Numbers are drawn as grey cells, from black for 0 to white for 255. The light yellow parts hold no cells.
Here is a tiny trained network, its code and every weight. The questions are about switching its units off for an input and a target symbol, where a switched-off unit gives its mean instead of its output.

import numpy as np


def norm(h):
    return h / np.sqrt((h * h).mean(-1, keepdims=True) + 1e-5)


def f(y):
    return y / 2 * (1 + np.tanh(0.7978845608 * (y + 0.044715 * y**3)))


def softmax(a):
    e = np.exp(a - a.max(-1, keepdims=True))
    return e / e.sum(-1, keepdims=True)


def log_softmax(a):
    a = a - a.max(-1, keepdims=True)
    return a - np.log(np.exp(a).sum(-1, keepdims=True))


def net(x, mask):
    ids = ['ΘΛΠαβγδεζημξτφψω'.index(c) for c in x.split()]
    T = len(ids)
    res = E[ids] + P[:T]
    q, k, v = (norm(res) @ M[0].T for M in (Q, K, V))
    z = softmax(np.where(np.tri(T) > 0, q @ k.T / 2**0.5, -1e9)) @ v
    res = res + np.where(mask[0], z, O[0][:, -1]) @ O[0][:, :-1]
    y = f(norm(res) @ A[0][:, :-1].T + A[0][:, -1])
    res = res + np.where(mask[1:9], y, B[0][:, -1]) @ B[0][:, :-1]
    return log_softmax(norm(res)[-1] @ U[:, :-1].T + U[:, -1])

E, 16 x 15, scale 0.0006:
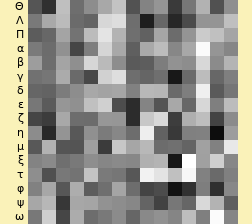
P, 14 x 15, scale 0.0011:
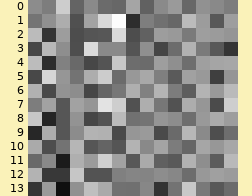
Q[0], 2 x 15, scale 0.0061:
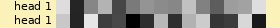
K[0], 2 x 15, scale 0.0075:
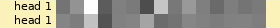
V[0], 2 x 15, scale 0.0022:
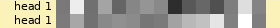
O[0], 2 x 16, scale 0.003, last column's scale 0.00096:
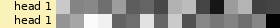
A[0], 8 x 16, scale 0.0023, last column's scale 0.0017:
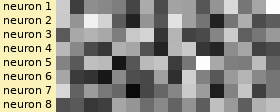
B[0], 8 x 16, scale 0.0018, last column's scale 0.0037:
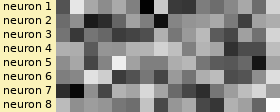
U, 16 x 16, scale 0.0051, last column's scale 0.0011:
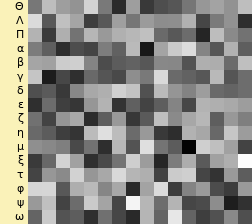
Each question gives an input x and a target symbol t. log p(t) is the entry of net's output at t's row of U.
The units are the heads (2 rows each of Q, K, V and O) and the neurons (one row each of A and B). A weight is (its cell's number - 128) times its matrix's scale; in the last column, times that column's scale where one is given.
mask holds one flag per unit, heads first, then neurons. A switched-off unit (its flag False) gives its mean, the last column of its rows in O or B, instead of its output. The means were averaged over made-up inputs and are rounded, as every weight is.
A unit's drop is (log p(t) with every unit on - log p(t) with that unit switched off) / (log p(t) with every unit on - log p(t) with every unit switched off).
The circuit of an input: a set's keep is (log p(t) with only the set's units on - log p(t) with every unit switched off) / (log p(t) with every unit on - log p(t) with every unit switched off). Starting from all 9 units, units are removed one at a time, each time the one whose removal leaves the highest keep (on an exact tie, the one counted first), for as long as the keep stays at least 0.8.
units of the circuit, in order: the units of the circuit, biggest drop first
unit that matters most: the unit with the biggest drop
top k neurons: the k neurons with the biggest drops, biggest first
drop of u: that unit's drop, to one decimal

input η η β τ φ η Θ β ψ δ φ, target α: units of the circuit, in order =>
(head 1)
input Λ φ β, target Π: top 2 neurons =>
(neuron 7; neuron 4)
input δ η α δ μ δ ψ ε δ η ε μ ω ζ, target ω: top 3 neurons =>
(neuron 2; neuron 3; neuron 8)
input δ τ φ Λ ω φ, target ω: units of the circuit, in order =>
(head 1; neuron 2; neuron 3)
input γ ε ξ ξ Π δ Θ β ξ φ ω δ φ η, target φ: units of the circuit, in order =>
(neuron 8; neuron 7)
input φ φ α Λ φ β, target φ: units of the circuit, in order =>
(head 1; neuron 8; neuron 3; neuron 6)
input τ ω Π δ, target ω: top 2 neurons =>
(neuron 2; neuron 3)
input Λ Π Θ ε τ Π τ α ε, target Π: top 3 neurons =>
(neuron 7; neuron 4; neuron 6)
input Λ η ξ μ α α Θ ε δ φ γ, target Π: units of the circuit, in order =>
(head 1; neuron 7; neuron 4; neuron 6)
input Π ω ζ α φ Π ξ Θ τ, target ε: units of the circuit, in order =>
(head 1; neuron 1; neuron 2; neuron 7)
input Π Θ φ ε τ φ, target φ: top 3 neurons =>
(neuron 8; neuron 1; neuron 7)
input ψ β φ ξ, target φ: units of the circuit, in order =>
(neuron 1; neuron 8)
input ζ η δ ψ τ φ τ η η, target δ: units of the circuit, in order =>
(head 1; neuron 5; neuron 6)
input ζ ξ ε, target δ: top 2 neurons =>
(neuron 5; neuron 6)
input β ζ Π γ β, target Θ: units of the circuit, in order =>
(neuron 1)
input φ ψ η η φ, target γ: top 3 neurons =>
(neuron 6; neuron 4; neuron 7)
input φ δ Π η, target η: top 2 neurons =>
(neuron 6; neuron 1)
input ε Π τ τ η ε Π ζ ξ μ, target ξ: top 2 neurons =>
(neuron 2; neuron 4)
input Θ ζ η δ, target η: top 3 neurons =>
(neuron 6; neuron 1; neuron 4)
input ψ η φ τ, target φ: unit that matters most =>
neuron 8
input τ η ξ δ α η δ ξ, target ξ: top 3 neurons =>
(neuron 3; neuron 2; neuron 4)
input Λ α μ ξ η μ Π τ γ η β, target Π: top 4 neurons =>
(neuron 7; neuron 4; neuron 6; neuron 3)
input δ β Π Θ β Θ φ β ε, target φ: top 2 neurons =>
(neuron 5; neuron 3)
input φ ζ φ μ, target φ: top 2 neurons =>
(neuron 8; neuron 3)
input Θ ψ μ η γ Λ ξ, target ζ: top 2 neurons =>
(neuron 6; neuron 8)
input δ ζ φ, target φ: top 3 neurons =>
(neuron 5; neuron 3; neuron 7)
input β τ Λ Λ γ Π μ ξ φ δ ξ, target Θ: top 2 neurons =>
(neuron 1; neuron 3)
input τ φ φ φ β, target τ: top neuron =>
(neuron 5)
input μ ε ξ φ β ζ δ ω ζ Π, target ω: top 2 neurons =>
(neuron 2; neuron 3)
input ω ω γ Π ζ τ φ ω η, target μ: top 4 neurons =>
(neuron 7; neuron 2; neuron 6; neuron 1)
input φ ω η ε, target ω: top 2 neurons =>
(neuron 2; neuron 3)
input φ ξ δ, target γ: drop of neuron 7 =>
0.2
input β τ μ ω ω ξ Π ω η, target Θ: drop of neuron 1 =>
0.8
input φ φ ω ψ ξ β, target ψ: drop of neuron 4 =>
0.2
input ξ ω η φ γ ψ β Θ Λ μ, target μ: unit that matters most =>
neuron 1
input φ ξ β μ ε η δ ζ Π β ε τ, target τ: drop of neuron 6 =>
0.1
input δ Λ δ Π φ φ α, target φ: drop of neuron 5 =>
0.8
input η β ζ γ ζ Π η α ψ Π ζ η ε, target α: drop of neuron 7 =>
0.1
